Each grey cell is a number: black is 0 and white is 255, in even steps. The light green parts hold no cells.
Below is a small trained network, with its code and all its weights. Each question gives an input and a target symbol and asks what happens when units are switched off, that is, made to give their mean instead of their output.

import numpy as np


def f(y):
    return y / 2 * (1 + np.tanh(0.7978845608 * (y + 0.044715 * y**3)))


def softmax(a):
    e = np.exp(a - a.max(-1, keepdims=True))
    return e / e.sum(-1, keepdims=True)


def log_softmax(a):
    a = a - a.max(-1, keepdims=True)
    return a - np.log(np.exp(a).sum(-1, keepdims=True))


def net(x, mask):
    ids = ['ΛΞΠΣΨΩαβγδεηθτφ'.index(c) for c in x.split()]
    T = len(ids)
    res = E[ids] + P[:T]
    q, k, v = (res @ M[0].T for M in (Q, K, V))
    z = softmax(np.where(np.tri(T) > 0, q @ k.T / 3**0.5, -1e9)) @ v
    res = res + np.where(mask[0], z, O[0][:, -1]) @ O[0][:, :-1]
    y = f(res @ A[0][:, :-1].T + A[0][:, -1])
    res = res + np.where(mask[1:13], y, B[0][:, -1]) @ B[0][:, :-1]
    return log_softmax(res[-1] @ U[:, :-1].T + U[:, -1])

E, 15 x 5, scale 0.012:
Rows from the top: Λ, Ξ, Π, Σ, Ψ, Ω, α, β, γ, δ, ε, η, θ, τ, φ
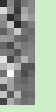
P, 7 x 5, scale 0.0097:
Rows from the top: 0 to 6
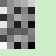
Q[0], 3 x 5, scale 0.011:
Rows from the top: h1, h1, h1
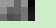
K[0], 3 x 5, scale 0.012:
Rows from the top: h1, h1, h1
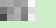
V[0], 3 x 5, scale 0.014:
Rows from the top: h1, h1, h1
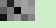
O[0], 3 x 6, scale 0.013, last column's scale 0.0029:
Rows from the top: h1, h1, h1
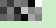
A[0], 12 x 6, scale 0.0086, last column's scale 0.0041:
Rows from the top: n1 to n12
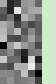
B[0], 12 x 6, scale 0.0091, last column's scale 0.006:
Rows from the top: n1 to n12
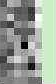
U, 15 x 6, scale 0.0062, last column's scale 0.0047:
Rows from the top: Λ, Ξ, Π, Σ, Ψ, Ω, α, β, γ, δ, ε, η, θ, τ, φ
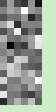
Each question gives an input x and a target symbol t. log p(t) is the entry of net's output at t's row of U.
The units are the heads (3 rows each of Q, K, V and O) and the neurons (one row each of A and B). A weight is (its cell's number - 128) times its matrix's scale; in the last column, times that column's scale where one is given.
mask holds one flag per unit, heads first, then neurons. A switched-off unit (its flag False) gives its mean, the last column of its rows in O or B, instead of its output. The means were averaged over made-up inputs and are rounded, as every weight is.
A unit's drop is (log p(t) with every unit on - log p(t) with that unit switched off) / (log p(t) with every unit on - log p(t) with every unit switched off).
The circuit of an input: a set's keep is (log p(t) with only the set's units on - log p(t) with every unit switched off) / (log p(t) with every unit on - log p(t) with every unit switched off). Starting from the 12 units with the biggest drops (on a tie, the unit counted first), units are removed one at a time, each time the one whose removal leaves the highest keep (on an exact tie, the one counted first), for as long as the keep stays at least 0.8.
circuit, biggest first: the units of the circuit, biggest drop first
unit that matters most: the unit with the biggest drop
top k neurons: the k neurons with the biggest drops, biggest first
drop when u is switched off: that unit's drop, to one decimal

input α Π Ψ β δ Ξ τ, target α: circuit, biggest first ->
(h1, n4)
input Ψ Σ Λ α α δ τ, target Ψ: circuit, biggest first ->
(h1, n9)
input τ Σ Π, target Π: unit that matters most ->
n10
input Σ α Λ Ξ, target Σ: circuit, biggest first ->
(h1, n3)
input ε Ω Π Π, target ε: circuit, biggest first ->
(h1, n9)
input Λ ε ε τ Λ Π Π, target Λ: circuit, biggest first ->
(h1, n1)
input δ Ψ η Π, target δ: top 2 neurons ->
(n9, n5)
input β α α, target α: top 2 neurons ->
(n9, n7)
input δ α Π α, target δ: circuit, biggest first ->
(h1, n5)
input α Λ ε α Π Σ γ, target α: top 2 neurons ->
(n4, n3)
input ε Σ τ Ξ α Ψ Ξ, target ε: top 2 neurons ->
(n9, n6)
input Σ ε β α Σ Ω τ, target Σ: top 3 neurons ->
(n3, n8, n9)
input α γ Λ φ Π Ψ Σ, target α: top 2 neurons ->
(n4, n8)
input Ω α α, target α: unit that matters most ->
n9
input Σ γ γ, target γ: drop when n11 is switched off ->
0.1
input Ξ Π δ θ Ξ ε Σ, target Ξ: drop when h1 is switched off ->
0.9
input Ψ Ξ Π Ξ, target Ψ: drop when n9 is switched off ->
0.4
